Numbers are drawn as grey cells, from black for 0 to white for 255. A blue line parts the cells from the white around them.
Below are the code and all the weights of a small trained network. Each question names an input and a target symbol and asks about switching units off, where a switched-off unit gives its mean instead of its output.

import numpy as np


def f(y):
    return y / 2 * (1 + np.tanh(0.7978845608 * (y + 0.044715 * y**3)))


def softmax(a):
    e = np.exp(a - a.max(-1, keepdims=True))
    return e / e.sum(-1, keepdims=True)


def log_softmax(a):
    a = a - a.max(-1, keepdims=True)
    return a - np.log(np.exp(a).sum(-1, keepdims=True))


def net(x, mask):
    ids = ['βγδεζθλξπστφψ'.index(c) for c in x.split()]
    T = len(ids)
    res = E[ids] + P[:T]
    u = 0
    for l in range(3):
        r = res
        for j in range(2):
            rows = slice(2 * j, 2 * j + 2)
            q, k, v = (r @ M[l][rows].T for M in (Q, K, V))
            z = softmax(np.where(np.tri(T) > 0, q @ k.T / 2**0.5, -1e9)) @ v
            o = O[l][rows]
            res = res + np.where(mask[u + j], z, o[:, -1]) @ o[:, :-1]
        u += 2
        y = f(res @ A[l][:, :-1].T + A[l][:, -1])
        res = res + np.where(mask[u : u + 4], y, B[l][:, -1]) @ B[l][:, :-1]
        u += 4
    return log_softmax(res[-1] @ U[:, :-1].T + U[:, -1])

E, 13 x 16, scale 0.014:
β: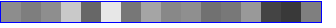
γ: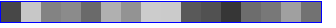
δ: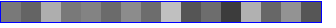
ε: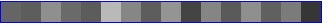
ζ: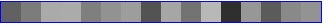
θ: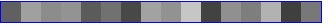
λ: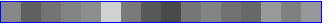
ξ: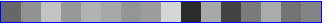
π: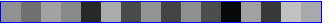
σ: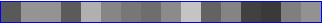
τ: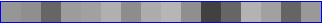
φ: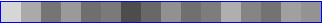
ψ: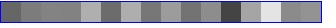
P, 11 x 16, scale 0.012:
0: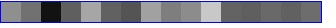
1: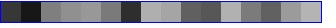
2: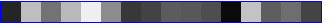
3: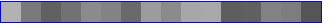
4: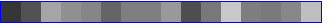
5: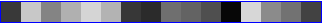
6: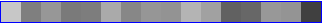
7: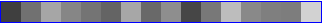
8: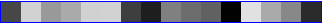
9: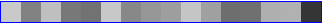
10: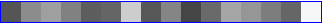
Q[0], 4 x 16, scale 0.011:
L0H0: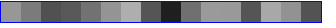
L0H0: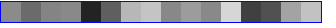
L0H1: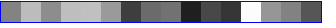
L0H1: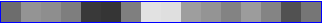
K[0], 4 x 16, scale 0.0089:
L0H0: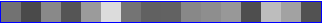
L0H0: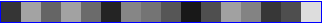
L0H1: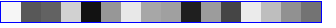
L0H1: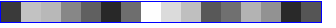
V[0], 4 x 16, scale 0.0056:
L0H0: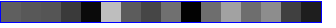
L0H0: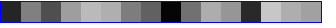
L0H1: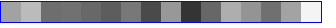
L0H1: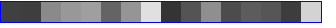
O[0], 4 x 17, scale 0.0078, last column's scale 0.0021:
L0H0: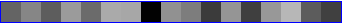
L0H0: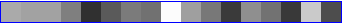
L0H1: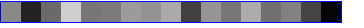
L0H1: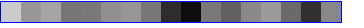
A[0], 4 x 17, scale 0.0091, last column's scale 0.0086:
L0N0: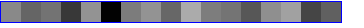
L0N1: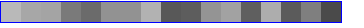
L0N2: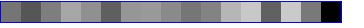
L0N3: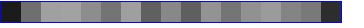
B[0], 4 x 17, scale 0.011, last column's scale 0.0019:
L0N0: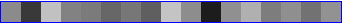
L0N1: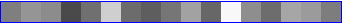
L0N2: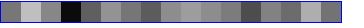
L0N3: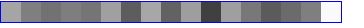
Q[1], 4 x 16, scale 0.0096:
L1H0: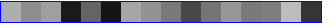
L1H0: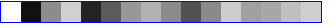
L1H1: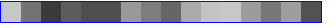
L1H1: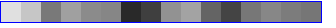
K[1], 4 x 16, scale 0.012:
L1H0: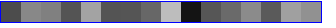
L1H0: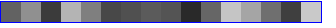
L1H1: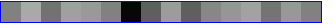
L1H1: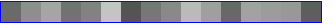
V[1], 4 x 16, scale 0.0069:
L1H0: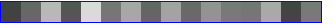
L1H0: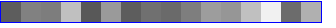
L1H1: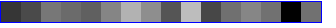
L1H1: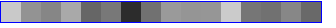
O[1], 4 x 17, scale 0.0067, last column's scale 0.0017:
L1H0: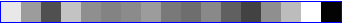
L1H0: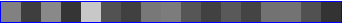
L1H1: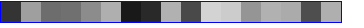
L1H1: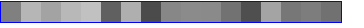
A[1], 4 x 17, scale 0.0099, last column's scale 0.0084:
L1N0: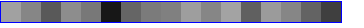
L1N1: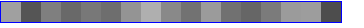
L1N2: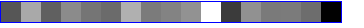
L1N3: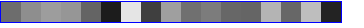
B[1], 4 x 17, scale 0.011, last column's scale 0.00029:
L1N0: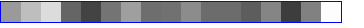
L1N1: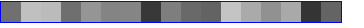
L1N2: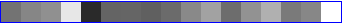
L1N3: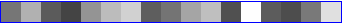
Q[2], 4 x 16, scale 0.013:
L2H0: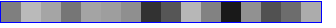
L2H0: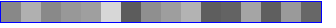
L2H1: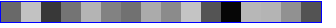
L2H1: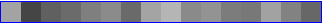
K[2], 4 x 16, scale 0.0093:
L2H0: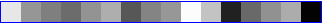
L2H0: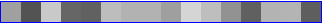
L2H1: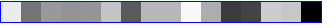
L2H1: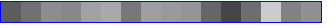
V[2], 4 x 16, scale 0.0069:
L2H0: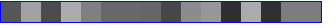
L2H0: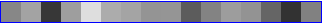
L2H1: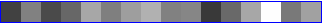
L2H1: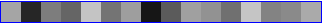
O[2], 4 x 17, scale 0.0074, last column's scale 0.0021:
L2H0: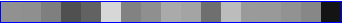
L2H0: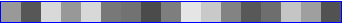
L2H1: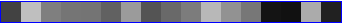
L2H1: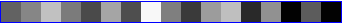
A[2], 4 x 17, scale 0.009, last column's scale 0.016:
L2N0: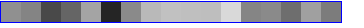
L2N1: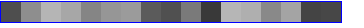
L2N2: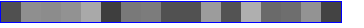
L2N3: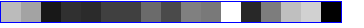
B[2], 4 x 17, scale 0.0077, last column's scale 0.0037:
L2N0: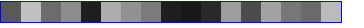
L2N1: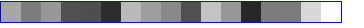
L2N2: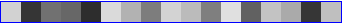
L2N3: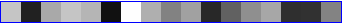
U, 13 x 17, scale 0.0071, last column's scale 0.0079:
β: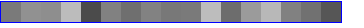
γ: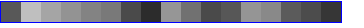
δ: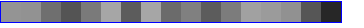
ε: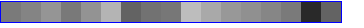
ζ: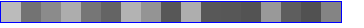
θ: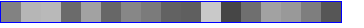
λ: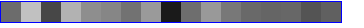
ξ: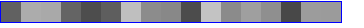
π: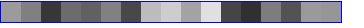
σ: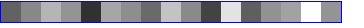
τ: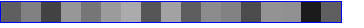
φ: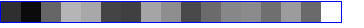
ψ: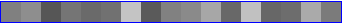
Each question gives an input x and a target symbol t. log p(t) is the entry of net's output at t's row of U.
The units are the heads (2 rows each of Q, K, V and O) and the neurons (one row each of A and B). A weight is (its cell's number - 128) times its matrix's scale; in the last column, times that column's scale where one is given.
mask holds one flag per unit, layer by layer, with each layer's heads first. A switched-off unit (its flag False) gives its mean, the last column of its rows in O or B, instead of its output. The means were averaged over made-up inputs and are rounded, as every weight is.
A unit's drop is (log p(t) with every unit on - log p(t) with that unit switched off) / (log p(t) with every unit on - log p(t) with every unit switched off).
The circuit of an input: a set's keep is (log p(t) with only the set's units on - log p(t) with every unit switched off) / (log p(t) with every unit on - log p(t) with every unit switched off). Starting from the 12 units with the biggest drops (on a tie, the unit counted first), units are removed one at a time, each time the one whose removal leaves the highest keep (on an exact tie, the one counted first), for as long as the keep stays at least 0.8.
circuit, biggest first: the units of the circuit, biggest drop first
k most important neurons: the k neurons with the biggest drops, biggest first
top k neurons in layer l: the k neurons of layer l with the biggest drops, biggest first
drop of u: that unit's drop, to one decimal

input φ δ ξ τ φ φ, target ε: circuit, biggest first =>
L2N2; L0H0; L2H1; L2H0
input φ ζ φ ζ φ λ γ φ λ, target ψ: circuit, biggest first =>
L2H1; L2N1
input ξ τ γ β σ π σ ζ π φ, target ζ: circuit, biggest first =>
L2N3; L0N1; L1H0
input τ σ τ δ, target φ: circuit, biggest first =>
L0N0; L0H0
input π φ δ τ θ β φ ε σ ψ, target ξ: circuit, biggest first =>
L2H1
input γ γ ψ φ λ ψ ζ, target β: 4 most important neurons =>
L1N2; L0N3; L0N0; L0N1
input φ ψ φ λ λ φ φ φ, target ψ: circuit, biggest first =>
L1N3; L1H1
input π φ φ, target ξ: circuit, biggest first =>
L2N1; L1H0
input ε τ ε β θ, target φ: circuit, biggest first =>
L0H1; L1H0
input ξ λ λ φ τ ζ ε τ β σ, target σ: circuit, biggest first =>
L1H0; L0H1
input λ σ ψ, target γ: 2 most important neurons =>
L0N3; L2N1
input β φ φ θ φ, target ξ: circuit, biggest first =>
L1N3; L1H1; L0N3; L2H1
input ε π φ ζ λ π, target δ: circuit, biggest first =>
L2H0; L1N2; L2H1
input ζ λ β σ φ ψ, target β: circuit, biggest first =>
L1H0; L1N2
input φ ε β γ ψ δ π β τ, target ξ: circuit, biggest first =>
L2N1; L1H0
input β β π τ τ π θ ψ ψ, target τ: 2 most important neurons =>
L2N2; L0N0
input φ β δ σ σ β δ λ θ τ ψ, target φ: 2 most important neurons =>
L0N3; L1N3
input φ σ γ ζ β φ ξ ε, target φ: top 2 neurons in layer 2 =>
L2N2; L2N0
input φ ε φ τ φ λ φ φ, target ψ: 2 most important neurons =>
L1N3; L0N3
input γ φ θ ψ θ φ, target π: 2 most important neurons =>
L2N2; L0N0
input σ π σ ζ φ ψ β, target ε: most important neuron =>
L2N1
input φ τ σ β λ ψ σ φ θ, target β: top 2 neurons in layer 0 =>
L0N0; L0N3
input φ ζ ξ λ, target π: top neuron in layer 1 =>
L1N1
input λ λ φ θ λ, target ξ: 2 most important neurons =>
L1N3; L0N3
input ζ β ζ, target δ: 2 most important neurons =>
L0N3; L1N2
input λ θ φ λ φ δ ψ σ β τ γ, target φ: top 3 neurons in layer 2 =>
L2N1; L2N2; L2N0
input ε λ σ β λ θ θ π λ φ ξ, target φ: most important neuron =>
L0N3
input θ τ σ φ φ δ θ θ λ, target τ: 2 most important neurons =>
L2N2; L0N0
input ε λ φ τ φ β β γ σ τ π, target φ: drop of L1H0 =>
0.1
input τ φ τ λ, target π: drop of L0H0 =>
0.5
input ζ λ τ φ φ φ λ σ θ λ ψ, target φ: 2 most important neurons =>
L0N3; L2N1
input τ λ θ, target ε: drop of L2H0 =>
0.2
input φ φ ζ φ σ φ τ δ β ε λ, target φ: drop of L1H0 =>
0.2
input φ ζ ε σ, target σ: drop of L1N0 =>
0.0
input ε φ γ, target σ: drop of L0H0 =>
0.4
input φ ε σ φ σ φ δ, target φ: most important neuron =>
L0N0
